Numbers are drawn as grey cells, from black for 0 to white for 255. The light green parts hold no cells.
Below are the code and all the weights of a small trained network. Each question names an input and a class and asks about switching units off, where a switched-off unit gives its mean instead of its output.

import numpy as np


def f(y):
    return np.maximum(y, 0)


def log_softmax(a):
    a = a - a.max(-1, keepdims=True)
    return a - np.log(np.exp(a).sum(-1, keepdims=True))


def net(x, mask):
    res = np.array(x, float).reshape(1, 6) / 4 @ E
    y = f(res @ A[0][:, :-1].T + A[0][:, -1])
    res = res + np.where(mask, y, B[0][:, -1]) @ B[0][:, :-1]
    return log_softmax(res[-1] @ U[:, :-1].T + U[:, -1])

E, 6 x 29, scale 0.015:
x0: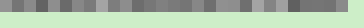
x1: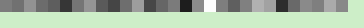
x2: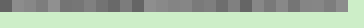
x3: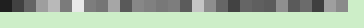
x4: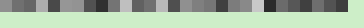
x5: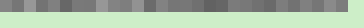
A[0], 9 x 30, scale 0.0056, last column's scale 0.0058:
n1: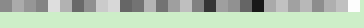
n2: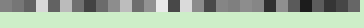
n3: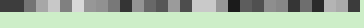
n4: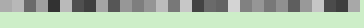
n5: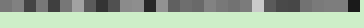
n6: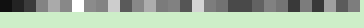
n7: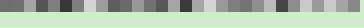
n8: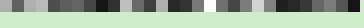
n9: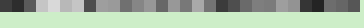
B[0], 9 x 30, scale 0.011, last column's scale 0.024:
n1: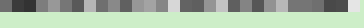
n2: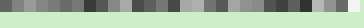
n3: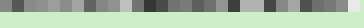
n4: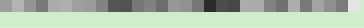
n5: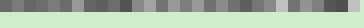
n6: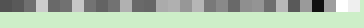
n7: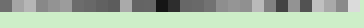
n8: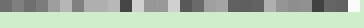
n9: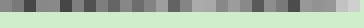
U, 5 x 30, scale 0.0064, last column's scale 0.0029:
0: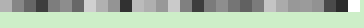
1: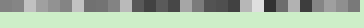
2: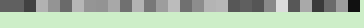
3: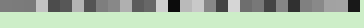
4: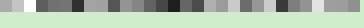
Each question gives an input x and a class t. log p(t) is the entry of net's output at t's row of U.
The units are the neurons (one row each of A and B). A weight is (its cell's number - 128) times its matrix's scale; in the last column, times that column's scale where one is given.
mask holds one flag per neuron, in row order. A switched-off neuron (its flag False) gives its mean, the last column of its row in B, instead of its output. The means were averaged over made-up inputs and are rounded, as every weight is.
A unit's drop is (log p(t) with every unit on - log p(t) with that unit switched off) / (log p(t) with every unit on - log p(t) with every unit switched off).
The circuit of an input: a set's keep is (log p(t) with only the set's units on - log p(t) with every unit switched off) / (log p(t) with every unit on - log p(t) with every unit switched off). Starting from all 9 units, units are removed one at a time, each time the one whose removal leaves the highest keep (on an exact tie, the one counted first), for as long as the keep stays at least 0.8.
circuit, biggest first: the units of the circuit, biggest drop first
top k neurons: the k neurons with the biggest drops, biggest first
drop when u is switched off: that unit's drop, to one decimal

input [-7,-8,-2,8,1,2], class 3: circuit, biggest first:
(n9)
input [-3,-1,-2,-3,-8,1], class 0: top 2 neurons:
(n1, n6)
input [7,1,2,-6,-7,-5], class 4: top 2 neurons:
(n7, n8)
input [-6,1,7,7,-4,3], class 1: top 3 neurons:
(n3, n8, n7)
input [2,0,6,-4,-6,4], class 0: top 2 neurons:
(n1, n2)
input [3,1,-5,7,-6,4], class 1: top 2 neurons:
(n3, n7)
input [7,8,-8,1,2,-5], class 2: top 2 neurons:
(n8, n4)
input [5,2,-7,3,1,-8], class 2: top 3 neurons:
(n2, n4, n7)
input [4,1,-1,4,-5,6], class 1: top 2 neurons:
(n8, n3)
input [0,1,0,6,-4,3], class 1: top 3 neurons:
(n3, n8, n7)
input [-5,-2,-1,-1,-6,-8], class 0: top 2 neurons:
(n6, n1)
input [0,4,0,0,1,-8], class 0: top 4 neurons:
(n6, n2, n8, n9)
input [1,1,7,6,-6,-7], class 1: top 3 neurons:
(n3, n7, n8)
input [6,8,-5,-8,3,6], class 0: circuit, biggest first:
(n8)
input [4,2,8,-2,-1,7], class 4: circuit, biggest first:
(n6, n3)
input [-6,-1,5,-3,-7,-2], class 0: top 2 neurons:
(n1, n6)
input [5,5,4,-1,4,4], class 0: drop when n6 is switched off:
0.3
